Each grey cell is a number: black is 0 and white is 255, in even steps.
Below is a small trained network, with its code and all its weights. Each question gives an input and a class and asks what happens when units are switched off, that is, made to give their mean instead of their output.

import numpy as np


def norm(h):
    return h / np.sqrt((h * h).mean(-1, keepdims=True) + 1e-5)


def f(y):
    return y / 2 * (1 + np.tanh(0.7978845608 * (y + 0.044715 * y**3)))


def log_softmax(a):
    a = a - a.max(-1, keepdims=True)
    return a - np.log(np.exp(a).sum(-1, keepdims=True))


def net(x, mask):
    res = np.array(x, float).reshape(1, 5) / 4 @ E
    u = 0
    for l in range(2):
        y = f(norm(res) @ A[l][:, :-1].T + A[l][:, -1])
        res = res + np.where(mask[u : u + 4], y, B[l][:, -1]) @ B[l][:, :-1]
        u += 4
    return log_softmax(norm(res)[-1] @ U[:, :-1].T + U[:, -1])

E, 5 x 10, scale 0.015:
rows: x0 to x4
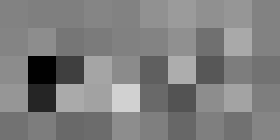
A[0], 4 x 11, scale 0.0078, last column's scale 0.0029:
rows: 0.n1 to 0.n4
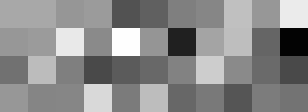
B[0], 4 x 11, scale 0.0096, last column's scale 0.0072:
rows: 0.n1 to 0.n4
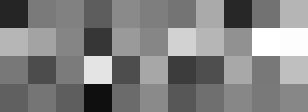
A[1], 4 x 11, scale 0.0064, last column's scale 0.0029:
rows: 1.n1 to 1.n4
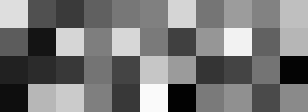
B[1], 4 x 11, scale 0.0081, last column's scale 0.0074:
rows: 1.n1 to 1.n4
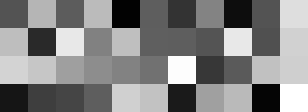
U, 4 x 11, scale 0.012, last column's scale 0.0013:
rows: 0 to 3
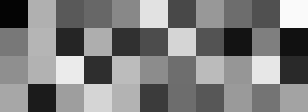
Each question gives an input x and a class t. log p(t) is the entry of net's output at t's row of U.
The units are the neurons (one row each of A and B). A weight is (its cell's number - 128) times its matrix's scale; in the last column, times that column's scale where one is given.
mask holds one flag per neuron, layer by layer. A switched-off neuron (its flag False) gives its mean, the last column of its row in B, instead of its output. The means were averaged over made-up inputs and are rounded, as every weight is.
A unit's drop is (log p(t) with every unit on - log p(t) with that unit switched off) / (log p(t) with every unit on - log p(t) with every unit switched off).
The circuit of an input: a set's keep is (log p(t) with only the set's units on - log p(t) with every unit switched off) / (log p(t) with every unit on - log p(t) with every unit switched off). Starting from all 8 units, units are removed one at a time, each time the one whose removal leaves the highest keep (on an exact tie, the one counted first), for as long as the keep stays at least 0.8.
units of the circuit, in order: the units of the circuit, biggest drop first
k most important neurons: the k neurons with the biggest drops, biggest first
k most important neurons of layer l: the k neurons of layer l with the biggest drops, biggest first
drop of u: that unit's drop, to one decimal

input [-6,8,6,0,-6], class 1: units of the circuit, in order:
1.n1
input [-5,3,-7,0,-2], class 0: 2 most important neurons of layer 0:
0.n3, 0.n1
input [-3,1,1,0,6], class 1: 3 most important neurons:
0.n3, 1.n4, 1.n2
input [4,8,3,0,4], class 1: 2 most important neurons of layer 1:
1.n1, 1.n4
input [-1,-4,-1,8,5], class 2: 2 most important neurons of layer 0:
0.n2, 0.n3
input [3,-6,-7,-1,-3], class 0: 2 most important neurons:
1.n4, 0.n3
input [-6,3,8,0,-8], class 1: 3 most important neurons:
1.n1, 1.n4, 0.n3
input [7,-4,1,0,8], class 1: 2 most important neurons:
0.n3, 1.n4
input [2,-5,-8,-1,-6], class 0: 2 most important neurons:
1.n4, 0.n3
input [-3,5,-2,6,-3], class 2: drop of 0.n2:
0.9
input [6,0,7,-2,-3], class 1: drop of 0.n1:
0.0
